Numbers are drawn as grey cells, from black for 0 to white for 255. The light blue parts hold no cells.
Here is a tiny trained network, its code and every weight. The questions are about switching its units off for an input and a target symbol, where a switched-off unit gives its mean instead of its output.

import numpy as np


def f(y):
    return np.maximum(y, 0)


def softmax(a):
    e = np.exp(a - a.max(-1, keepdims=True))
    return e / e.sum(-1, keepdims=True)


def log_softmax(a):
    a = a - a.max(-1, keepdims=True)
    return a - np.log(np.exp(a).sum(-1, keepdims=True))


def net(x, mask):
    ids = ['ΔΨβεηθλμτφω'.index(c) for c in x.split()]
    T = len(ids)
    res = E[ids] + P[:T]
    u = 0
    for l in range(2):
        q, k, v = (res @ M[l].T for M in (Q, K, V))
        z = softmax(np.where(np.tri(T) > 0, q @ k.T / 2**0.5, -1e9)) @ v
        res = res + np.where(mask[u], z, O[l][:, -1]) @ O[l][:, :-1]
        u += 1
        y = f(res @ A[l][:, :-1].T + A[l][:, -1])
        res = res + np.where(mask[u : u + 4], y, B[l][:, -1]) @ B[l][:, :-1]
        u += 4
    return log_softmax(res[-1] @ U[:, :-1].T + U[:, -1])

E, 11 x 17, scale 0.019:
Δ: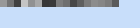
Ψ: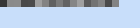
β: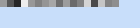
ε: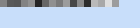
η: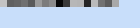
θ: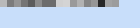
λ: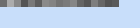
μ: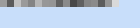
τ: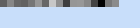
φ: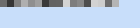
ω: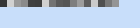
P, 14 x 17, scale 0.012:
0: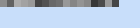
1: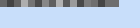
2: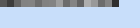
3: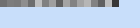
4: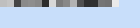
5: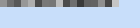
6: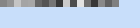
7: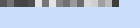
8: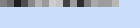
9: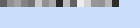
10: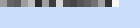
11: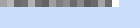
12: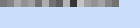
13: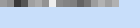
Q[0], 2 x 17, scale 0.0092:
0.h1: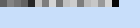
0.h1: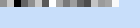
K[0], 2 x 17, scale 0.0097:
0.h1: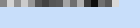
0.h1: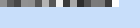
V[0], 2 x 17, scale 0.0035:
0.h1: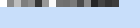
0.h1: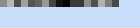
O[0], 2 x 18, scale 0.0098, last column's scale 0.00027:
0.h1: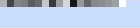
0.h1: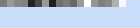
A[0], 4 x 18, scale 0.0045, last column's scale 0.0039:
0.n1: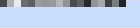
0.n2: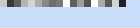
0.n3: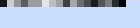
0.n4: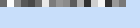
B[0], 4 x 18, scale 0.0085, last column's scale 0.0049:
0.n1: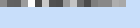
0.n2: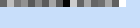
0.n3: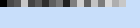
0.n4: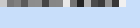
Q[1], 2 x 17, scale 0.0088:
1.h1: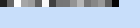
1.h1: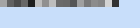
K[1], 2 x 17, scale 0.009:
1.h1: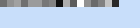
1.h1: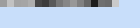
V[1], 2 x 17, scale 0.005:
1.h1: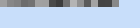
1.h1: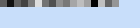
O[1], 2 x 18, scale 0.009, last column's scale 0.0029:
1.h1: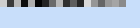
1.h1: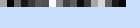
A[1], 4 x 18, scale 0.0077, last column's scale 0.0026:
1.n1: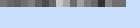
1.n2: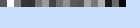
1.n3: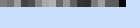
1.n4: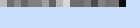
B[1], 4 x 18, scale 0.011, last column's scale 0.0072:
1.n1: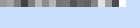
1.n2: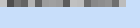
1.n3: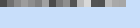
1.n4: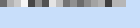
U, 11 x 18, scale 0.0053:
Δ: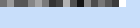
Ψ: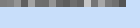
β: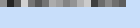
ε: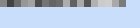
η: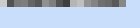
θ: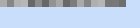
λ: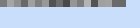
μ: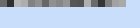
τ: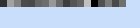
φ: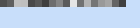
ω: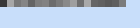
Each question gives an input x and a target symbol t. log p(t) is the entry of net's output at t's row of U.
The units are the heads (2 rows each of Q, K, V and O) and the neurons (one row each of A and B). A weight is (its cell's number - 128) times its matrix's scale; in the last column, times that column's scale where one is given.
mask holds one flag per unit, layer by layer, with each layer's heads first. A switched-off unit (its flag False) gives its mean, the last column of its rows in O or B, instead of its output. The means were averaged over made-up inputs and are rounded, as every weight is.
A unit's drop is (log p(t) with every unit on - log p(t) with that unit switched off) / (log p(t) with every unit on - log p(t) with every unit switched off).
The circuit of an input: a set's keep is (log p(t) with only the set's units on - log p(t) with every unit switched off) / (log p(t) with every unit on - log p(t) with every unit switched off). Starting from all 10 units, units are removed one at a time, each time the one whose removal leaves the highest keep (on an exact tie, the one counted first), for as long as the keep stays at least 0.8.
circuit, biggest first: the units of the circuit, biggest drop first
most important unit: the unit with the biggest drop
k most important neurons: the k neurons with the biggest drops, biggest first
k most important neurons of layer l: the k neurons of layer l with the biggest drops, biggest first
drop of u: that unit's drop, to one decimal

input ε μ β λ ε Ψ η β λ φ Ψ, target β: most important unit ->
1.h1
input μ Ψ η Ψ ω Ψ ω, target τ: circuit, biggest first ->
1.h1, 0.h1, 1.n3
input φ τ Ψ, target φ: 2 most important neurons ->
0.n3, 0.n4
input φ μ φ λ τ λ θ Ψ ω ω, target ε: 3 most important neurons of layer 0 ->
0.n3, 0.n1, 0.n2
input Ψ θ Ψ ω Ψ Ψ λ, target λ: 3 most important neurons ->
1.n2, 1.n1, 1.n4
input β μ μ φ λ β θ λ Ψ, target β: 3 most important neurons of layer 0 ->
0.n4, 0.n3, 0.n2
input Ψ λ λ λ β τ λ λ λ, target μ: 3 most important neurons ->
1.n3, 1.n4, 0.n4
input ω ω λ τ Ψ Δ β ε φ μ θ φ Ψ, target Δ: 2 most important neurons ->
0.n4, 0.n1
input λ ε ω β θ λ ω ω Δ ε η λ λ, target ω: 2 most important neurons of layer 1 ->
1.n1, 1.n2
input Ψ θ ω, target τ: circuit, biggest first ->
1.h1, 1.n3
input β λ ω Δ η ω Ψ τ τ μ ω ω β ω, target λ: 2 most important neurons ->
0.n4, 1.n2
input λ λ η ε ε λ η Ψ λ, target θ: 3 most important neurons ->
1.n4, 0.n4, 0.n2
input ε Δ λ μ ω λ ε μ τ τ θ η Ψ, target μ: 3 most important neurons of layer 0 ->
0.n1, 0.n4, 0.n2
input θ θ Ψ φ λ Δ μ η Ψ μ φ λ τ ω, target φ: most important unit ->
0.h1
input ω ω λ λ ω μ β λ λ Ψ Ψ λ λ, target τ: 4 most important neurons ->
1.n3, 0.n3, 1.n2, 1.n4
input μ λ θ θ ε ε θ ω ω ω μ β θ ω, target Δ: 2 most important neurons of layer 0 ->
0.n4, 0.n3
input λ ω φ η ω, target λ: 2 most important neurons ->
1.n2, 0.n4
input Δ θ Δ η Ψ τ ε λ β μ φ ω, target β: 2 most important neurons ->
0.n4, 1.n2
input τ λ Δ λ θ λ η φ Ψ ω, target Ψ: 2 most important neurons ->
0.n4, 1.n1
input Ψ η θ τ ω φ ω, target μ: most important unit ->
0.n1
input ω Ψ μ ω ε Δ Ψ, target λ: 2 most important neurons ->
1.n2, 1.n1
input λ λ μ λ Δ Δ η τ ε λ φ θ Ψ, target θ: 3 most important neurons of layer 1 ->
1.n4, 1.n2, 1.n1
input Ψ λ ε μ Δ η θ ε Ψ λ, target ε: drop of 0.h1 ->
0.7
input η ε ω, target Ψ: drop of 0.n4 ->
0.3
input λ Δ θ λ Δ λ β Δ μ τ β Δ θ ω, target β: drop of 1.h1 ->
0.5
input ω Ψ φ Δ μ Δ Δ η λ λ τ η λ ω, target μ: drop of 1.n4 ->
0.3
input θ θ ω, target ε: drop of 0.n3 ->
0.4
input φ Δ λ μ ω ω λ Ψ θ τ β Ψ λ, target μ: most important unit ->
1.n3
